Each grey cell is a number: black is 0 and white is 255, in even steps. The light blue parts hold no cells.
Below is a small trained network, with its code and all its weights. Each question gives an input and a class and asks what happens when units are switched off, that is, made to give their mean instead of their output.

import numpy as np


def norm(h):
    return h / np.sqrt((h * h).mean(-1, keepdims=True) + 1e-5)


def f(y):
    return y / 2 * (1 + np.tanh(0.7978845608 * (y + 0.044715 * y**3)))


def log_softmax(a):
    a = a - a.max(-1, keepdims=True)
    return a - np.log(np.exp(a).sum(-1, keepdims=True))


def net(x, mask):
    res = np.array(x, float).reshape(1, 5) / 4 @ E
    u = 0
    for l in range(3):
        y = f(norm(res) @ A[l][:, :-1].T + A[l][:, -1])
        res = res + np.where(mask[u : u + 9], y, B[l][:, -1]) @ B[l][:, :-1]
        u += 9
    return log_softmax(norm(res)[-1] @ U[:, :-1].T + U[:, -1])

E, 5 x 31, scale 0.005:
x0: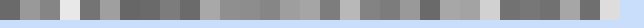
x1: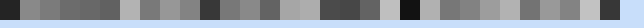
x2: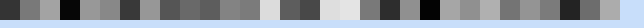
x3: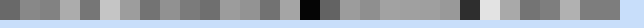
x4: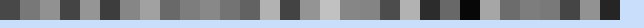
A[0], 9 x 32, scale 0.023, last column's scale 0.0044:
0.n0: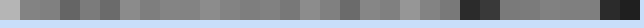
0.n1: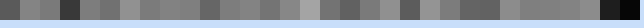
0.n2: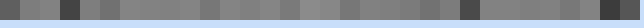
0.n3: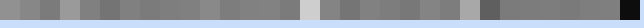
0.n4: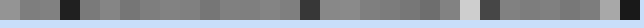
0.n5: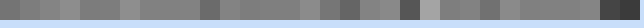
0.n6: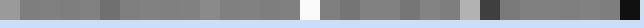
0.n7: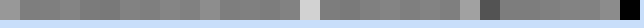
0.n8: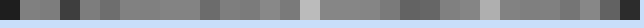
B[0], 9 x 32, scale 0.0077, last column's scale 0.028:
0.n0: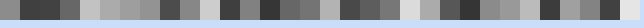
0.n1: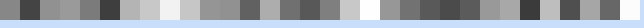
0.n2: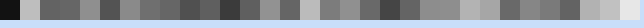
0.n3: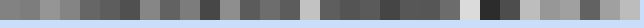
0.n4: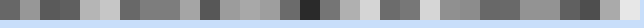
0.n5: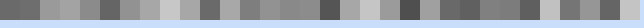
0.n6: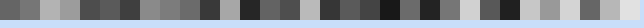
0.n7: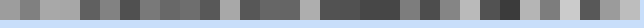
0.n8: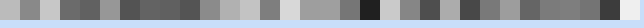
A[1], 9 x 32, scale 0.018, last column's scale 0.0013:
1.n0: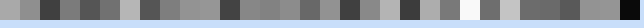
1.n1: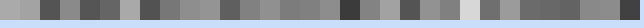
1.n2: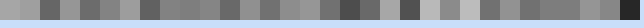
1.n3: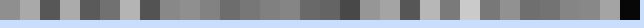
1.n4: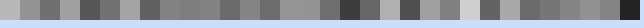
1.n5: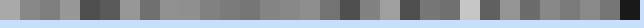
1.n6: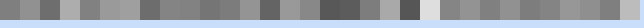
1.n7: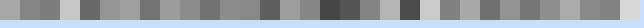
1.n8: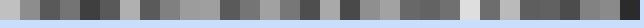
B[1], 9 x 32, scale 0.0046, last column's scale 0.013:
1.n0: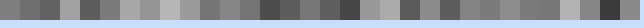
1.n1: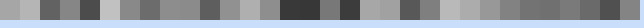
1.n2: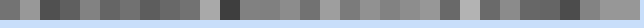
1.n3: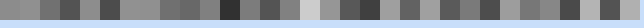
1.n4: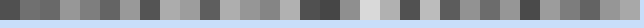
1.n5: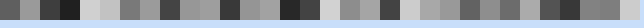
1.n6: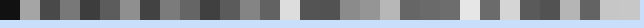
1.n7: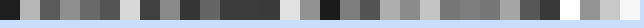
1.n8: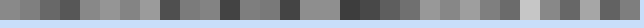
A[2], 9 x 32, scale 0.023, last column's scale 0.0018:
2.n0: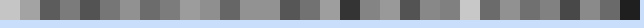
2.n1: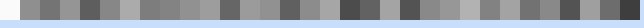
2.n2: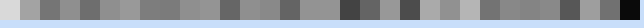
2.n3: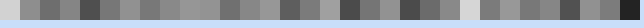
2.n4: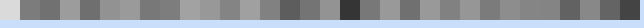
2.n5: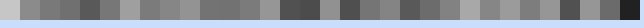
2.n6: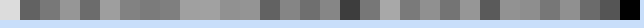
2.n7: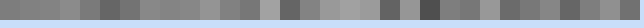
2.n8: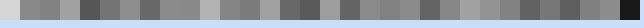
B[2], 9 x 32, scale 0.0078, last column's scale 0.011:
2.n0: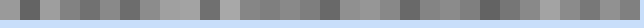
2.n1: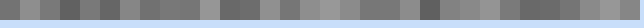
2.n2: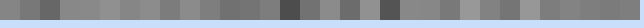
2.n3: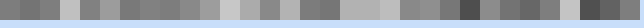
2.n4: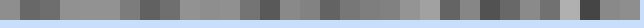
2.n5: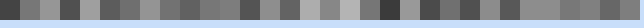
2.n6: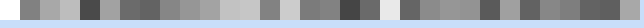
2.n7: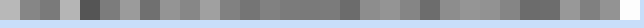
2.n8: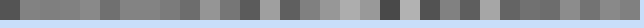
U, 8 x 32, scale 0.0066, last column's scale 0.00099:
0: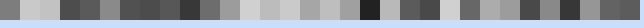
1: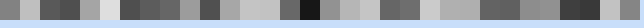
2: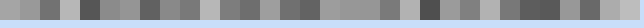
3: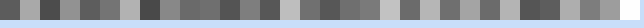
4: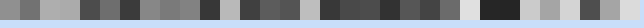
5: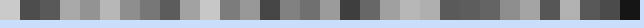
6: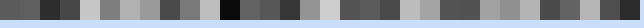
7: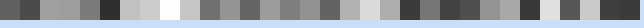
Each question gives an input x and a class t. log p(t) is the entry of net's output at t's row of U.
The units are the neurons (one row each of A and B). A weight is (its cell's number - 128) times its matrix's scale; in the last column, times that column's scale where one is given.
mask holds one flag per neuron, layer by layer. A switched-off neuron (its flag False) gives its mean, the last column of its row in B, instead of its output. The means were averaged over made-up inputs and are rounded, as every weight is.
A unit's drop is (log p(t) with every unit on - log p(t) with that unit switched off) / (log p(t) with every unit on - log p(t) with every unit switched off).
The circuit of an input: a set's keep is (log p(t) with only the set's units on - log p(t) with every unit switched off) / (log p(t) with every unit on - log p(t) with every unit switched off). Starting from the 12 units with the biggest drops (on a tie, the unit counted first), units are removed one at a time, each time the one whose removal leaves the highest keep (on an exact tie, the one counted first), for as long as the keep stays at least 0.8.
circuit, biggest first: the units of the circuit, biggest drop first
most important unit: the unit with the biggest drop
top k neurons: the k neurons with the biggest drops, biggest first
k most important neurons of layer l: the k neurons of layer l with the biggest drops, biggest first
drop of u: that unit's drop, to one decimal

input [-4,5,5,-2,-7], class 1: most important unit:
0.n4
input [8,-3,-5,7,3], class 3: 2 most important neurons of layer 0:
[0.n1; 0.n6]
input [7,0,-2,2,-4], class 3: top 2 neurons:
[0.n6; 0.n1]
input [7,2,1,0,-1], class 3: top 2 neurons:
[0.n6; 0.n1]
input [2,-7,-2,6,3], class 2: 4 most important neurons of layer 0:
[0.n0; 0.n6; 0.n4; 0.n8]
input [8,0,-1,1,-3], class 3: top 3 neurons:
[0.n6; 0.n1; 0.n2]
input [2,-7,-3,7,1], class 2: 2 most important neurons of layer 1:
[1.n6; 1.n3]
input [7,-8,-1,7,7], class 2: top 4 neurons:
[0.n0; 0.n6; 0.n8; 0.n4]
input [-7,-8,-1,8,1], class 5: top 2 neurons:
[0.n2; 2.n6]
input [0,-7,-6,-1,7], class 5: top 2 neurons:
[0.n0; 2.n6]
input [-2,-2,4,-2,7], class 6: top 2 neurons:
[0.n0; 0.n2]
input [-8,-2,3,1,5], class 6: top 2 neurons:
[0.n0; 0.n2]
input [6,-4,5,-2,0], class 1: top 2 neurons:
[0.n1; 0.n6]
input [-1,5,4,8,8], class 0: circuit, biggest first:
[0.n8]
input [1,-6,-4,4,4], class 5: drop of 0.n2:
0.4
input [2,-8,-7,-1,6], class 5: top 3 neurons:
[0.n0; 0.n2; 2.n6]
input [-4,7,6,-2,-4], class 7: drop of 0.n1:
0.6
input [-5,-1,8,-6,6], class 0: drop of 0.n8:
0.6
